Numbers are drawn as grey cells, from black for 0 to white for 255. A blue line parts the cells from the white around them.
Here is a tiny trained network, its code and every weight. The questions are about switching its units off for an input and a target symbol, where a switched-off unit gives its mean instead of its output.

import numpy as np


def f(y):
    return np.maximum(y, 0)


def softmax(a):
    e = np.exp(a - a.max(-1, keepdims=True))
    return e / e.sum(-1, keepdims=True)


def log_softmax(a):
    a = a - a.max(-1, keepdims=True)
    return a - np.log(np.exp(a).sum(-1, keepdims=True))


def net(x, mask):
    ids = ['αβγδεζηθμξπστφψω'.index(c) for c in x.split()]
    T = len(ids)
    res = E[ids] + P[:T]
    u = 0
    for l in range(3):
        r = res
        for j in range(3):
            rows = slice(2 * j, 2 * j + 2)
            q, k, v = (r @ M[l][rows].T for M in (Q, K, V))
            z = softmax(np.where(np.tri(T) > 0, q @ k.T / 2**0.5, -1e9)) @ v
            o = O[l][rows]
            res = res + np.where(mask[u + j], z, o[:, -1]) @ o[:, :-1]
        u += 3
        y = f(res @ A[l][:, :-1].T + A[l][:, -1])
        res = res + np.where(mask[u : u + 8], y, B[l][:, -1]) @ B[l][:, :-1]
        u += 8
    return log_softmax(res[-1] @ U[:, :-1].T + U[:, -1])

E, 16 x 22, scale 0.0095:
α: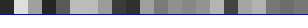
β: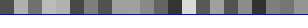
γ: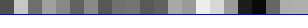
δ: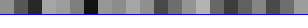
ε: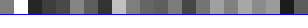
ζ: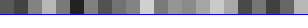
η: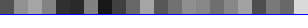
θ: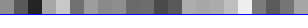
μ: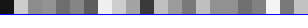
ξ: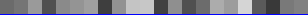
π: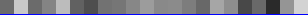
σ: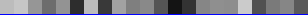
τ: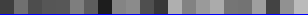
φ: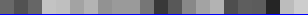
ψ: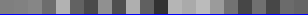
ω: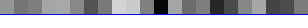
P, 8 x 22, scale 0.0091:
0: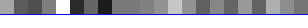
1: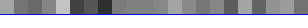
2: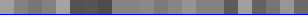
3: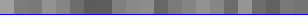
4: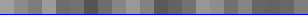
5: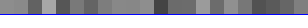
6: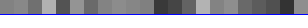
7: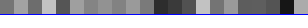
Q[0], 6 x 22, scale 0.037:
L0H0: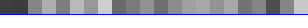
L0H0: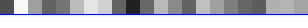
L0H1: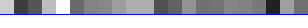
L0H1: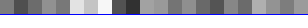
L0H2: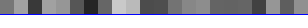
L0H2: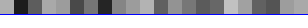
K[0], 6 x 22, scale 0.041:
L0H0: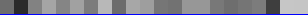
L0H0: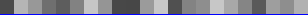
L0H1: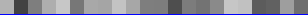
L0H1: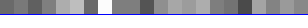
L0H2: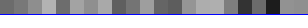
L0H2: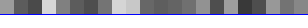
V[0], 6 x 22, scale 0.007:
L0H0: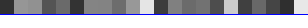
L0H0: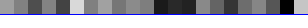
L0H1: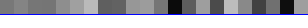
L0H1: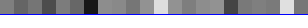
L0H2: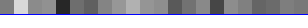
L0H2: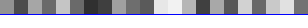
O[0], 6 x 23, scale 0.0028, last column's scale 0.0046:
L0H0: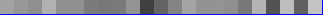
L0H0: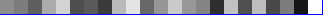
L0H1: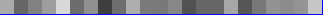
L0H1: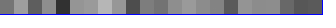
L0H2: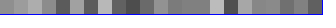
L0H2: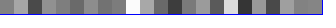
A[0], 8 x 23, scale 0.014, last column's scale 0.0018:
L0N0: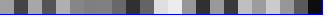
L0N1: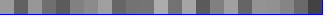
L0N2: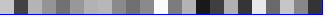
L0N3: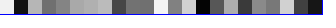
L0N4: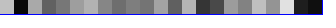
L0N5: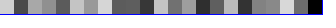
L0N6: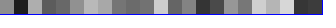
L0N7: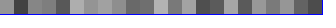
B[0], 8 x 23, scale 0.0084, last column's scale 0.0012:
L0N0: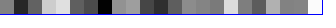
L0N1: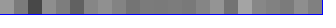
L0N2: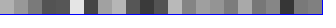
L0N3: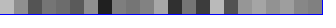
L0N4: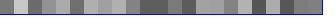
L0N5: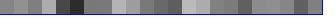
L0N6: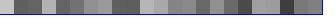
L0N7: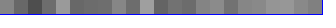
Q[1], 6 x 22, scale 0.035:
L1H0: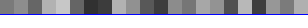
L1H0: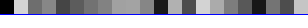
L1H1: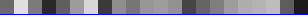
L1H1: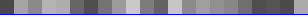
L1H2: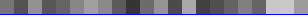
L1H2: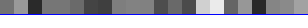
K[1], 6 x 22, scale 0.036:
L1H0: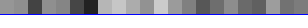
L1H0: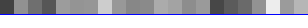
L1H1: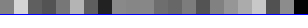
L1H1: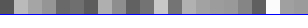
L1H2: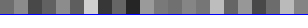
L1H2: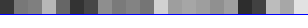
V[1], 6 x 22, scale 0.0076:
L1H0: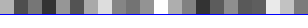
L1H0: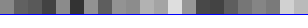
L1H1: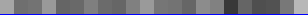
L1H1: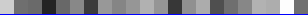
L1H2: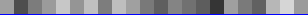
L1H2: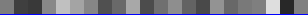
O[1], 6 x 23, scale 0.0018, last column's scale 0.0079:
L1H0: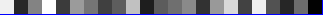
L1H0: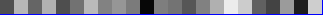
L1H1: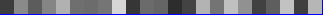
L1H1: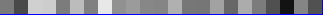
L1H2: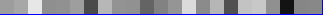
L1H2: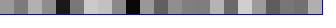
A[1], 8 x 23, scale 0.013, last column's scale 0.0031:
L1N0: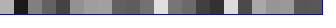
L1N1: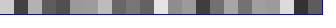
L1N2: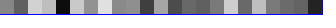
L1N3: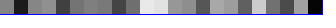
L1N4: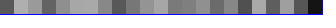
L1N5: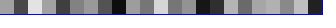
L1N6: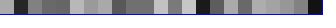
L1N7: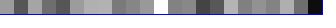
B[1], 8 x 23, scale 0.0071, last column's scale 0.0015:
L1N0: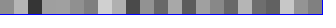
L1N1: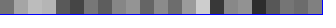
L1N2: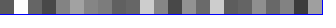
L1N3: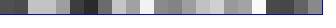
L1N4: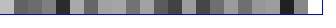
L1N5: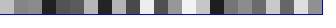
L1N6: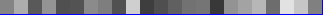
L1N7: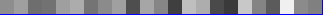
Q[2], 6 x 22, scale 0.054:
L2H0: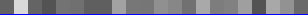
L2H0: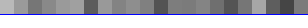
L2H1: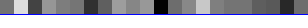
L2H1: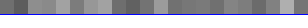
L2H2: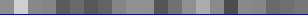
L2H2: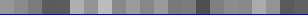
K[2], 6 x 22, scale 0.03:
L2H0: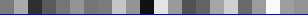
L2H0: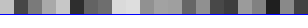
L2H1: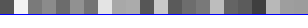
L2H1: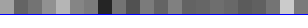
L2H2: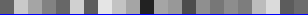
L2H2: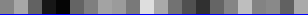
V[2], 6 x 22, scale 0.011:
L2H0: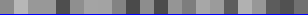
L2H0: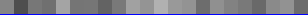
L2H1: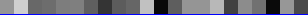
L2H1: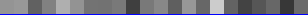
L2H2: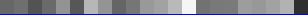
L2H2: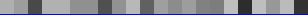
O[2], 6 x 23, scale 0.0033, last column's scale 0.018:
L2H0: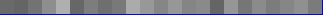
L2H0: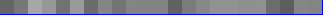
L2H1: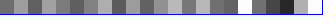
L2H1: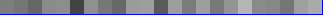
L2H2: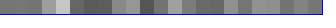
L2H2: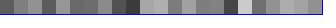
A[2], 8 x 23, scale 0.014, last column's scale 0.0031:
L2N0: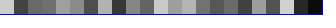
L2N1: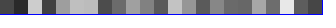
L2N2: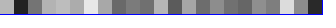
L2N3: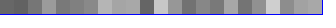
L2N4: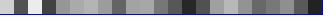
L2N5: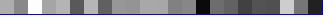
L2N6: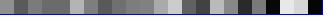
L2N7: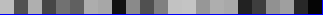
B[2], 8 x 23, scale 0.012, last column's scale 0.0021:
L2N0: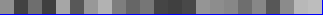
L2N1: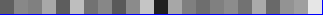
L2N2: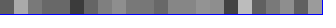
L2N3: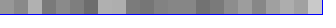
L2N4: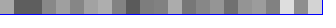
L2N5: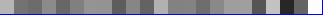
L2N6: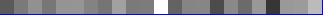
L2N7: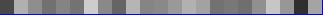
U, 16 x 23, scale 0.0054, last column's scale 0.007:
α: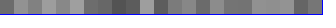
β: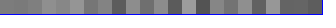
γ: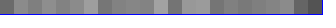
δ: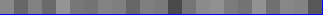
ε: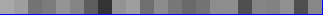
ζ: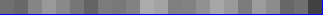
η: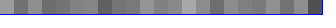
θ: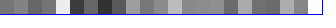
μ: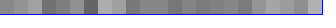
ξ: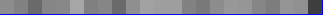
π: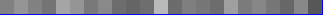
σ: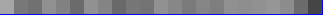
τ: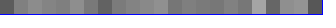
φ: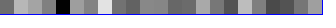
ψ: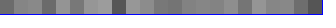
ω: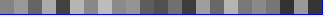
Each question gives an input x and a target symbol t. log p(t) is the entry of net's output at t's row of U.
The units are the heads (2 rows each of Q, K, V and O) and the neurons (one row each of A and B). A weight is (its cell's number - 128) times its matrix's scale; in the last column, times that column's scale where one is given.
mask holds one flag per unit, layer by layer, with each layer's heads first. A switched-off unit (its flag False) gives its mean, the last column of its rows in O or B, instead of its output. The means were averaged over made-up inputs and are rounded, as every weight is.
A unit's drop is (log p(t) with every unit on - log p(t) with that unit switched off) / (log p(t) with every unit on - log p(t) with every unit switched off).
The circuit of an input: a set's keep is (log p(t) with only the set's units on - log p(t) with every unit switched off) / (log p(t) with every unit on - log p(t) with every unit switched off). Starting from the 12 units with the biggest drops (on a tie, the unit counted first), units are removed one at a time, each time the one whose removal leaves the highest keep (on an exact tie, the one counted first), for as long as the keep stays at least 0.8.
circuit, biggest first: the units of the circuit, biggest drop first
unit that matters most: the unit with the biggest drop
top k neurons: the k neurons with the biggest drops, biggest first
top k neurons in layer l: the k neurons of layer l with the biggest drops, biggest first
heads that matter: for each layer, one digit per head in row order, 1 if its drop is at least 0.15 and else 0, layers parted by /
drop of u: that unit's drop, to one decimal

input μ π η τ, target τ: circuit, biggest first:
[L2N6; L2H1; L2N1]
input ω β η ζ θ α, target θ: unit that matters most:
L0H2
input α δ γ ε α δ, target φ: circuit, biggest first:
[L0H2; L0H1]
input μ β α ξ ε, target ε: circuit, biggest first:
[L2H1; L0H0]
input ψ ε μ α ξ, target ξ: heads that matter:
000 / 000 / 010
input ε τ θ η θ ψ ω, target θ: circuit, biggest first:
[L0H0; L2H2]
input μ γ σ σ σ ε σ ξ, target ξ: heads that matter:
001 / 000 / 010
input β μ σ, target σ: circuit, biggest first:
[L2H1; L2N5; L2N4]
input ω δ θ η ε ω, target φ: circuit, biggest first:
[L0H2; L2H2; L0H0]
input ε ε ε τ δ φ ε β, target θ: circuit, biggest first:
[L0H0; L0H1; L2H1]
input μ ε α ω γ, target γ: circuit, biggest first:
[L2H1; L2N7; L2N6]
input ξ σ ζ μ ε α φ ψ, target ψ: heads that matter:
100 / 001 / 010
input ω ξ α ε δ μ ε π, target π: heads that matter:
000 / 101 / 010
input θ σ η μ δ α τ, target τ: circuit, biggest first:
[L2H1; L2N6; L2N1; L1H0]
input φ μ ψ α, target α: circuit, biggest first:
[L2H1; L2N1]
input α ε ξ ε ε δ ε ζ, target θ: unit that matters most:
L1H1
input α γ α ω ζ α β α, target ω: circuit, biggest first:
[L1N4; L0H1; L0H0; L2H2]
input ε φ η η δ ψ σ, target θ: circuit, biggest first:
[L0H1; L2N4]
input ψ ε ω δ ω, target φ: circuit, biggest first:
[L2H2; L2H1]
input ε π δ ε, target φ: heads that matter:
100 / 000 / 011
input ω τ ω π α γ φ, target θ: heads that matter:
110 / 000 / 000
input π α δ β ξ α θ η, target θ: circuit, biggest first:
[L0H1]
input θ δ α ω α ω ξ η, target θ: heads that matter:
010 / 000 / 000
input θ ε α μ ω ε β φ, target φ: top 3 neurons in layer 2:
[L2N2; L2N1; L2N5]
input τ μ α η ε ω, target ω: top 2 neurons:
[L2N5; L2N1]
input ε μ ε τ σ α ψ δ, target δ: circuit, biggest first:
[L2N0; L2H1; L0H0]
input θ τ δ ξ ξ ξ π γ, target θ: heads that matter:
101 / 010 / 000
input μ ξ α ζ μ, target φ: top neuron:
[L1N2]
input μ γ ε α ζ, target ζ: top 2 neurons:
[L1N3; L2N5]
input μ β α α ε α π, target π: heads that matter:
001 / 000 / 010
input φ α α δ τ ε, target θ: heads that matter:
100 / 000 / 000
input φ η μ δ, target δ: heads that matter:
000 / 000 / 010
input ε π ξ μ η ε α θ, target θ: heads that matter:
010 / 000 / 000
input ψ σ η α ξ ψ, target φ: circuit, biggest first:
[L0H0]
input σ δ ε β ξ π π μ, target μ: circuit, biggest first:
[L2N3; L2H1]
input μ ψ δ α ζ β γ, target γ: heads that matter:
001 / 000 / 010
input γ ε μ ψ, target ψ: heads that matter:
000 / 000 / 010
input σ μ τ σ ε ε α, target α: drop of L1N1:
0.0
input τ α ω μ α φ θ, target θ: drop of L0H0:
0.1
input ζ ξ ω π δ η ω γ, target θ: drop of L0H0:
0.3
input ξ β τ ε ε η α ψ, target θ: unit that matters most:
L0H0
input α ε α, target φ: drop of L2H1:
0.1
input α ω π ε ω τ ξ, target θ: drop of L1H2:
0.3
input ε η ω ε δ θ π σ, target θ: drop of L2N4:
0.4
